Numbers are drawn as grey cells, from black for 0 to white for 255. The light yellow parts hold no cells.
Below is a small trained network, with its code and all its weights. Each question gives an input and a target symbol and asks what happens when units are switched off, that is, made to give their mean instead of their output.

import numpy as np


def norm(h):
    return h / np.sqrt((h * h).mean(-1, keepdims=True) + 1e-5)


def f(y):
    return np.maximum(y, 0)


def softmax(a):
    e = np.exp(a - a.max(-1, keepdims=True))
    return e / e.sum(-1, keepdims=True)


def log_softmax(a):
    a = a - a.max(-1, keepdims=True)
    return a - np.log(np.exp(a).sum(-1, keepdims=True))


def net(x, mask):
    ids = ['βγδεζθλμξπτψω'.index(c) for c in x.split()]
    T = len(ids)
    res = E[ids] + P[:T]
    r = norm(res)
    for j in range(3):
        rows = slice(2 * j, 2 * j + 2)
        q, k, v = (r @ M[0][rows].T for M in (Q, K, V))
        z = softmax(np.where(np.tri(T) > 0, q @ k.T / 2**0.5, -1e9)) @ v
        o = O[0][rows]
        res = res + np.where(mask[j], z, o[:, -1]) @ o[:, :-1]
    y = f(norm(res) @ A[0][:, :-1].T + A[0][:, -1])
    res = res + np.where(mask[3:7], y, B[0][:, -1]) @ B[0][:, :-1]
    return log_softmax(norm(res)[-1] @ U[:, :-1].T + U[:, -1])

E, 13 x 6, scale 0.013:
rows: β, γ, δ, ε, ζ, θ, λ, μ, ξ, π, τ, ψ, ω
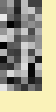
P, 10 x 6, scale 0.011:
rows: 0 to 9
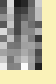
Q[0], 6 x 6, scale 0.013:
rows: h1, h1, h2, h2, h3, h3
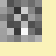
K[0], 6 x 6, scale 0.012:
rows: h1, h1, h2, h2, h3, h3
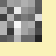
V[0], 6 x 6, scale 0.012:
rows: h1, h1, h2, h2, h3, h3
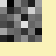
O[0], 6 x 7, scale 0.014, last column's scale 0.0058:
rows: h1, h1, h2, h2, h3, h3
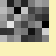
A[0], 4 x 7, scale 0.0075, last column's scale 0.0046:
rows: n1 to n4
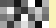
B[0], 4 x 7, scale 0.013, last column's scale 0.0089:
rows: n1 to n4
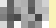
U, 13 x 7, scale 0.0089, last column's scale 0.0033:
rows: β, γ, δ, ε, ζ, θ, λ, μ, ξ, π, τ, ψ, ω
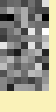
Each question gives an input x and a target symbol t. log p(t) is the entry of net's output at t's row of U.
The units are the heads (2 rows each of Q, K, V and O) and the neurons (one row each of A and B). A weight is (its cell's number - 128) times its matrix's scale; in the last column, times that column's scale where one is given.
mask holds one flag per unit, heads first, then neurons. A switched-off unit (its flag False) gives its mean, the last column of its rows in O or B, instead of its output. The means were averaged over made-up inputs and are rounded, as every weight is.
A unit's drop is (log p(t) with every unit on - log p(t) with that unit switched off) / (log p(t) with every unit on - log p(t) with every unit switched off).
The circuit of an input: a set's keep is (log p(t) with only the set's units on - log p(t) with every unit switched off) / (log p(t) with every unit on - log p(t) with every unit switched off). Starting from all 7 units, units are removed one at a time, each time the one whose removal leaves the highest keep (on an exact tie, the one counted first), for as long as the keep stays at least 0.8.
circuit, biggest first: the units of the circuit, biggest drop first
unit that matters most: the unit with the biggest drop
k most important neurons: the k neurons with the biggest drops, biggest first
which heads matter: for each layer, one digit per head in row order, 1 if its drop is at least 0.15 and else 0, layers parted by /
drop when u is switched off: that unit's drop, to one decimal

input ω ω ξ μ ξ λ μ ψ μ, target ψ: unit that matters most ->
h3
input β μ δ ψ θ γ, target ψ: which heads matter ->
011
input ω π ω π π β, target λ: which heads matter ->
001
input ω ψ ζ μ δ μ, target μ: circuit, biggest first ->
[h2 n4]
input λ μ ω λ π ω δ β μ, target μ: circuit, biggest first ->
[h2 n4 n1]
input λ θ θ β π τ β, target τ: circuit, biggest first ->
[h1 h2]
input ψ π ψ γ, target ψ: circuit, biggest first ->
[h3 h2]
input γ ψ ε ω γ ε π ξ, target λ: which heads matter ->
001
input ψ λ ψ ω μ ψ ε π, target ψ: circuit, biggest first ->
[h3 h2 n4]
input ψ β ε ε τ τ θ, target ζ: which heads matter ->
100
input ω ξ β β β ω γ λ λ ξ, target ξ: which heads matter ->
110
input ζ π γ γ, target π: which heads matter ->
011
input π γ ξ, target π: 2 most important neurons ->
[n2 n4]
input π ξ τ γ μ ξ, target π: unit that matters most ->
h2
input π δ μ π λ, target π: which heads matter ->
001
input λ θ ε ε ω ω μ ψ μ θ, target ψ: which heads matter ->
011
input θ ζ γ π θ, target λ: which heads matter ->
001
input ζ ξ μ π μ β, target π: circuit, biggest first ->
[h2 h1]
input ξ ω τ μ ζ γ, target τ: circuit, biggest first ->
[h1 h2]
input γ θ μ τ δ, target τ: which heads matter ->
100
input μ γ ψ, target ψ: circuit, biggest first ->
[h2 n4]
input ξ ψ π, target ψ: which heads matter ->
001
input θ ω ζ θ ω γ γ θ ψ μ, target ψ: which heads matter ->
011
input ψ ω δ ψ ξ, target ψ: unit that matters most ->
h3
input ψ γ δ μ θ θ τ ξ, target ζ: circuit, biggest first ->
[h1 h2]
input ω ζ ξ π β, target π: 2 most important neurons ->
[n2 n4]
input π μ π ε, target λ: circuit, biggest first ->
[h3]
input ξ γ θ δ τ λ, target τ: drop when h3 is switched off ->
0.2
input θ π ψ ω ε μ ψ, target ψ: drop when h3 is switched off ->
0.2
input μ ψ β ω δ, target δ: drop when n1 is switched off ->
0.1
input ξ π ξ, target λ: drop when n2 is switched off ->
-0.2
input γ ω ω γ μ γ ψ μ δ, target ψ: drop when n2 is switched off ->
0.0
